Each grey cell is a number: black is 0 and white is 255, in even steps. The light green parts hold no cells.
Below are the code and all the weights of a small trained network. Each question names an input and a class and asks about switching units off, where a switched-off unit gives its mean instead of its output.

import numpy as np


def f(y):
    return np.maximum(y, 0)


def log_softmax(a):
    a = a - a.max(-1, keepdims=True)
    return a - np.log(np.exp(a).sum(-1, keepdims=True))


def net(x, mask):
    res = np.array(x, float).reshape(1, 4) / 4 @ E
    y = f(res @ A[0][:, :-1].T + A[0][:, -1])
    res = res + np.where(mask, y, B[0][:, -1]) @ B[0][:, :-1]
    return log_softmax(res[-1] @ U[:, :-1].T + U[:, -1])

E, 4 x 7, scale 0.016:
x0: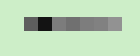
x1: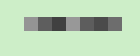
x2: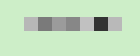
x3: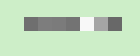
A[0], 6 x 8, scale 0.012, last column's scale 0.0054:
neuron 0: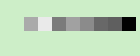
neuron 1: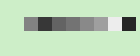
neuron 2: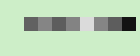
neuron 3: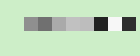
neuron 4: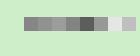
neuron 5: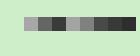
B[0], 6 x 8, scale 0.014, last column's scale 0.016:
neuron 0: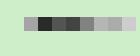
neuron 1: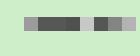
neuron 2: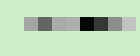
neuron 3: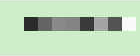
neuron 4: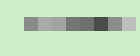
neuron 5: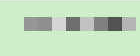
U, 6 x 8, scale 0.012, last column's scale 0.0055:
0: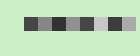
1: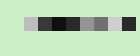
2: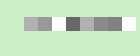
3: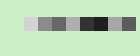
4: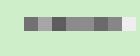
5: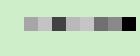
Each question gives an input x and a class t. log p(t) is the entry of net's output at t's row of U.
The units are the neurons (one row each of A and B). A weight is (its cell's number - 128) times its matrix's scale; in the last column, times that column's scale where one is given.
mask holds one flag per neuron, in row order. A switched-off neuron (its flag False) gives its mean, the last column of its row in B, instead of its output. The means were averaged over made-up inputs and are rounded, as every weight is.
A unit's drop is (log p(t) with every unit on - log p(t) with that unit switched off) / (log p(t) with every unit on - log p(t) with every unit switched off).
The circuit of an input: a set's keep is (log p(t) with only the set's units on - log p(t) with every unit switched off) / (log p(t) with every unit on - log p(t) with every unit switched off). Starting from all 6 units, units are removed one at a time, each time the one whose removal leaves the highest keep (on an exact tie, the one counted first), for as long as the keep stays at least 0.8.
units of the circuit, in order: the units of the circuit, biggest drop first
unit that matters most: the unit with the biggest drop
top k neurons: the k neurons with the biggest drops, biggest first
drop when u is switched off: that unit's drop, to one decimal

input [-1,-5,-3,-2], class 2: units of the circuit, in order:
neuron 3
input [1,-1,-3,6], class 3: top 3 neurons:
neuron 2; neuron 3; neuron 5
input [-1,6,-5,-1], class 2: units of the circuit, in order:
neuron 5; neuron 3
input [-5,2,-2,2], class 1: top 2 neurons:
neuron 3; neuron 0
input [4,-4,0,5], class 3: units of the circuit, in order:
neuron 2; neuron 5
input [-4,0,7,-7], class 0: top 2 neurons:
neuron 3; neuron 2
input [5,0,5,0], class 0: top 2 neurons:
neuron 3; neuron 0
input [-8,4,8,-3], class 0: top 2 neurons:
neuron 3; neuron 1
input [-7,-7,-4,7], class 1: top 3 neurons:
neuron 0; neuron 3; neuron 5
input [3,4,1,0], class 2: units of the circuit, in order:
neuron 0; neuron 5
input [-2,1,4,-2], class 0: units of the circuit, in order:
neuron 3; neuron 2
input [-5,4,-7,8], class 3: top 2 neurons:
neuron 2; neuron 3
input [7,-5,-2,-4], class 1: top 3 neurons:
neuron 1; neuron 5; neuron 2
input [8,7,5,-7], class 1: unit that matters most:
neuron 1
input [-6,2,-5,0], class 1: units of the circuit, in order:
neuron 3; neuron 0
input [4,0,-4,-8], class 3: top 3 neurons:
neuron 3; neuron 0; neuron 4
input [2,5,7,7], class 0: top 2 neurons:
neuron 3; neuron 4
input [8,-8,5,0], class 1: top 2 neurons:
neuron 1; neuron 5
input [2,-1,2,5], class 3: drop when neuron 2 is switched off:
0.6
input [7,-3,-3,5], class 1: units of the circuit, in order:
neuron 1
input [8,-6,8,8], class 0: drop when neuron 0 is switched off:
0.2
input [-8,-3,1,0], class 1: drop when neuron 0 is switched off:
0.7
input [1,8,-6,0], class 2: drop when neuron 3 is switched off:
0.3
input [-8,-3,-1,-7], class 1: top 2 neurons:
neuron 0; neuron 2
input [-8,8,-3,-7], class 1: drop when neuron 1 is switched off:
0.0
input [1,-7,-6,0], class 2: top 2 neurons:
neuron 3; neuron 0
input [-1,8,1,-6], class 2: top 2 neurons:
neuron 5; neuron 2
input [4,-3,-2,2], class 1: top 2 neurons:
neuron 3; neuron 5
